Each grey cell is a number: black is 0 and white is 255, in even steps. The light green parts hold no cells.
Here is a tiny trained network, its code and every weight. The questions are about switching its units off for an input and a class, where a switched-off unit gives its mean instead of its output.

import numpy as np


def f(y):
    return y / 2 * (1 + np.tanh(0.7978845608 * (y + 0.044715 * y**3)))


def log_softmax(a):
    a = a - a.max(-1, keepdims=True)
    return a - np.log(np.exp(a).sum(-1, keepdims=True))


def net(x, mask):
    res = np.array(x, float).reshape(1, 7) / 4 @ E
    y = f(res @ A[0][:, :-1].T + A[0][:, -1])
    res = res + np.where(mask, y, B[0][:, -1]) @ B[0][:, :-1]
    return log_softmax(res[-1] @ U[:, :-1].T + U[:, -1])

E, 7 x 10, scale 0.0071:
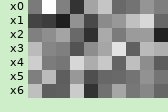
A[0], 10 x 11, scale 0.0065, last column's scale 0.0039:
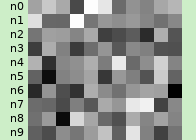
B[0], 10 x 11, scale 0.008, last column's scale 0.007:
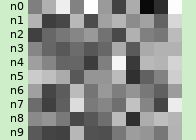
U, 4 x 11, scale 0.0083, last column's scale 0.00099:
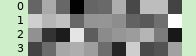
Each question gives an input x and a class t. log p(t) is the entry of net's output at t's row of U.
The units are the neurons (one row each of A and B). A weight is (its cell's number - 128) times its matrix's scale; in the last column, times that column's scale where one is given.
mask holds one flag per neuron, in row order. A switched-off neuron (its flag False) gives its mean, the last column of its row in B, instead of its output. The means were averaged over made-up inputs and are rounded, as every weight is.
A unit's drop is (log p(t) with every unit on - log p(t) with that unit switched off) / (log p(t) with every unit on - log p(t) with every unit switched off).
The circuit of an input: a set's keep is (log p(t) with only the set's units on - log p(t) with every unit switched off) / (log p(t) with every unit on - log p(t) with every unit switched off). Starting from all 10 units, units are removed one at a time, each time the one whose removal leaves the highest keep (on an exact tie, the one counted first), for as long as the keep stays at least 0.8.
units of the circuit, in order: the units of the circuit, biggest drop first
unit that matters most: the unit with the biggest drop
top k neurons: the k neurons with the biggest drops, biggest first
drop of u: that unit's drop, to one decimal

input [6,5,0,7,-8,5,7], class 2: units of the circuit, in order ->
[n7]
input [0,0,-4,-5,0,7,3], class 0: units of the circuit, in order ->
[n8; n7]
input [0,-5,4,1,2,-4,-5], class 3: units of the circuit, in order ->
[n5; n4]
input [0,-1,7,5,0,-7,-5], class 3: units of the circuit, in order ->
[n5; n0]
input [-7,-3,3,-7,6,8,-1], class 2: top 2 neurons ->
[n1; n0]
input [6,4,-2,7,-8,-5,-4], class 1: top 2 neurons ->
[n0; n6]
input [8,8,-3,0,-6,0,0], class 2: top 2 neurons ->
[n6; n7]
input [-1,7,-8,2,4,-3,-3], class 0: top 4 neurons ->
[n8; n5; n4; n2]
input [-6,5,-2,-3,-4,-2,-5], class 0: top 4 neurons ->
[n5; n0; n1; n7]
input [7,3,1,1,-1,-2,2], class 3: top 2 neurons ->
[n4; n5]
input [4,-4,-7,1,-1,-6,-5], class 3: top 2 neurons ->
[n2; n0]
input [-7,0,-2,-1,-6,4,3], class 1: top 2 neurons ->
[n5; n3]
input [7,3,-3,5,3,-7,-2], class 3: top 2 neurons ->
[n0; n5]
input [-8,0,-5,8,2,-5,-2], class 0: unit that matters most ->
n4
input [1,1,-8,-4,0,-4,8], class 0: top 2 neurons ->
[n7; n8]
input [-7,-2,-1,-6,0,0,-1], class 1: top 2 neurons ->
[n5; n7]
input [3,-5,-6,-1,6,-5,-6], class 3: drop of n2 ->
0.1
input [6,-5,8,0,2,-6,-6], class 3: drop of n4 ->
0.2
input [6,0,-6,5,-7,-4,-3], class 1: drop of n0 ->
0.8
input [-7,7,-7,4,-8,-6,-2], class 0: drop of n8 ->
0.0
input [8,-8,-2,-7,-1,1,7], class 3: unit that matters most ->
n2
